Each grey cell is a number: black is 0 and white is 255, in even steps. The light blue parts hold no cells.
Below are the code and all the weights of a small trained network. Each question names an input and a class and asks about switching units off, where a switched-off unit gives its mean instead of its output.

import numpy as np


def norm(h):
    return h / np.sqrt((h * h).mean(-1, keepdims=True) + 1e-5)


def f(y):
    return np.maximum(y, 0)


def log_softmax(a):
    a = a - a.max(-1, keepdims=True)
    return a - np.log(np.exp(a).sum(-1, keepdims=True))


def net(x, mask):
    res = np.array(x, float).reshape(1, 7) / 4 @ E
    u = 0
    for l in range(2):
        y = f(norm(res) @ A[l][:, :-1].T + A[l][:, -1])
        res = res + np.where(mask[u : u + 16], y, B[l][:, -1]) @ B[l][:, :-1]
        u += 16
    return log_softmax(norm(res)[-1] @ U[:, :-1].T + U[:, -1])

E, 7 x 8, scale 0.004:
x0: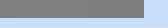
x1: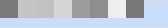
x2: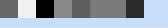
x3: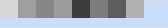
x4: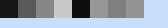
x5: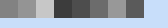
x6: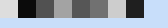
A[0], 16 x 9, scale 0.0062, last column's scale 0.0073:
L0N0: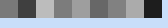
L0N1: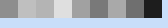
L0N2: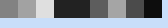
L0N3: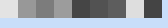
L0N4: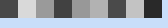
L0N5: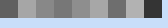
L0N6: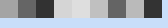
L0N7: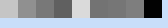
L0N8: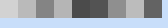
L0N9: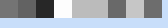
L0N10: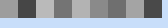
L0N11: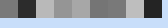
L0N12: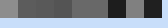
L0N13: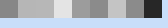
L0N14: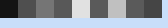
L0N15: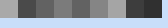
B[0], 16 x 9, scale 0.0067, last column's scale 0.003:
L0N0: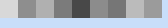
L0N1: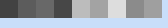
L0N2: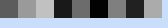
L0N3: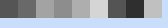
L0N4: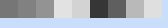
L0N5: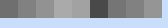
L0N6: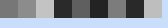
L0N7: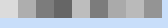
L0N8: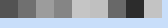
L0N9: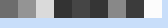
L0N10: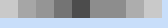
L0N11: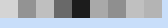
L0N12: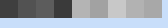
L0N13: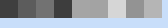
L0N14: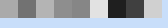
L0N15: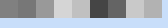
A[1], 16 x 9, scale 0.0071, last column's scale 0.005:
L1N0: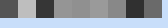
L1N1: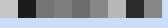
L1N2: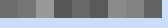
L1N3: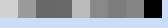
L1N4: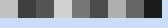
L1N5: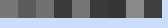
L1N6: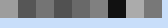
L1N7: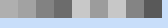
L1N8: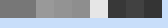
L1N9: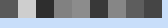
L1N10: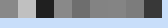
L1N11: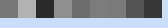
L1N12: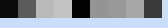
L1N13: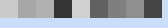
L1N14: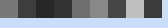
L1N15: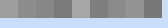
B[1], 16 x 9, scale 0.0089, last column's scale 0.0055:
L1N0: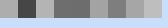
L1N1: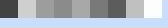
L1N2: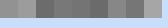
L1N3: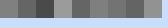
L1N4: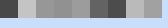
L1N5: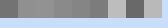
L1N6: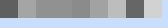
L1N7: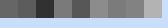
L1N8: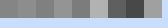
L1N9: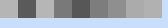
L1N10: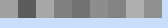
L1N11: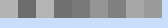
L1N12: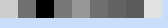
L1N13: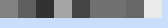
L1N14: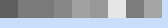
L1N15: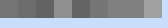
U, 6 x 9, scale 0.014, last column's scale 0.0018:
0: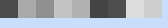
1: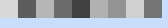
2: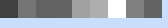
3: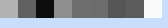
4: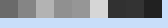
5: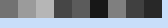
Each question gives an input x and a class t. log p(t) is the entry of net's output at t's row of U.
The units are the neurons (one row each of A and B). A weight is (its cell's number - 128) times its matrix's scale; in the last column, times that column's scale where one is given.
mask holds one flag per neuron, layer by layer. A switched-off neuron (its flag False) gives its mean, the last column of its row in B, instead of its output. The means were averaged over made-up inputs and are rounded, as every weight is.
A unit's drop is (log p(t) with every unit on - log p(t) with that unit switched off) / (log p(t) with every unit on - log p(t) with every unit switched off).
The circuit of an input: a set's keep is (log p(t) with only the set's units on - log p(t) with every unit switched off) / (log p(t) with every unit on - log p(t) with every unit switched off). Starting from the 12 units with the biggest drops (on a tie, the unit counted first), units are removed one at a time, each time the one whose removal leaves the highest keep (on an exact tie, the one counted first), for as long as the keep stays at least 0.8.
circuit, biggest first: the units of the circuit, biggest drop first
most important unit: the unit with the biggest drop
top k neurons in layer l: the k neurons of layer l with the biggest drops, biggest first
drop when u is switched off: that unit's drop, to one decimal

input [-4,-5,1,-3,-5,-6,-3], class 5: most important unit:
L0N6
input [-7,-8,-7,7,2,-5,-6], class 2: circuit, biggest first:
[L1N6; L1N14]
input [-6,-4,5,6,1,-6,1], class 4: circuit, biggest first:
[L0N3; L1N8]
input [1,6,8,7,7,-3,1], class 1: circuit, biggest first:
[L1N0; L1N11]
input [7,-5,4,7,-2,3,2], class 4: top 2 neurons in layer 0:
[L0N3; L0N8]
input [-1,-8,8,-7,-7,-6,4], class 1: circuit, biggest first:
[L1N0; L1N9; L1N11; L1N12]
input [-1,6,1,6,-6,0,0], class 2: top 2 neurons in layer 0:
[L0N1; L0N13]
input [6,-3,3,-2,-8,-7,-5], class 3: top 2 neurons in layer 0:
[L0N7; L0N2]
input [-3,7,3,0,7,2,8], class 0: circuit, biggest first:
[L1N4; L1N1]
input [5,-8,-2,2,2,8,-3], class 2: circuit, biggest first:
[L0N12; L1N14]
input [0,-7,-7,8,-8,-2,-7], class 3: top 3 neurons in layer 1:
[L1N13; L1N1; L1N3]
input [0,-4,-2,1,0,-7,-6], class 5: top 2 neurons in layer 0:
[L0N9; L0N6]
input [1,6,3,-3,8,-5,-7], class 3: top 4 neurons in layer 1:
[L1N12; L1N1; L1N4; L1N6]
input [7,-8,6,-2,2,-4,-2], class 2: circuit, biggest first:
[L1N14]
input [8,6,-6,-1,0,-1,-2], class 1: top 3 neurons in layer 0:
[L0N11; L0N0; L0N10]
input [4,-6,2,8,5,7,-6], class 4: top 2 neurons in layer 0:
[L0N3; L0N9]
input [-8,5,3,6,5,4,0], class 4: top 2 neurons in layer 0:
[L0N8; L0N3]
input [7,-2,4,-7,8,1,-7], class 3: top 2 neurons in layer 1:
[L1N12; L1N1]
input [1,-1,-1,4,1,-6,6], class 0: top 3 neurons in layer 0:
[L0N15; L0N2; L0N14]
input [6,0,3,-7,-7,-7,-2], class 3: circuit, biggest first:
[L1N13]
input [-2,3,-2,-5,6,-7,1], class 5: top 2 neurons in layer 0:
[L0N9; L0N6]
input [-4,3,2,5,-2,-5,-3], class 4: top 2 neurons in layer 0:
[L0N8; L0N3]
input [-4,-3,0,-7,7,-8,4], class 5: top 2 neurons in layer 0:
[L0N9; L0N6]
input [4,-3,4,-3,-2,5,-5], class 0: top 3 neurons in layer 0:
[L0N4; L0N9; L0N6]
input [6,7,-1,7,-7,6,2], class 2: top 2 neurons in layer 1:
[L1N12; L1N7]
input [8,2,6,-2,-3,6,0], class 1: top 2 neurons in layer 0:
[L0N9; L0N6]
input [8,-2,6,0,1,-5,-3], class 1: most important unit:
L1N9
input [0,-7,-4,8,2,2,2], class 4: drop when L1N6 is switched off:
-0.1
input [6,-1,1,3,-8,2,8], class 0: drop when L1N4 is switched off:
0.4
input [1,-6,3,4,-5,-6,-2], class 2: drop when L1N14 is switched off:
0.2
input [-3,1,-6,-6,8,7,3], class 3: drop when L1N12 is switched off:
1.3
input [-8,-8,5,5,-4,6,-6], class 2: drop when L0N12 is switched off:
0.1
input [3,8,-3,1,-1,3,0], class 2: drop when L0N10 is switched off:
0.0
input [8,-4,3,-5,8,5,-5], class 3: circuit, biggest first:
[L1N12]
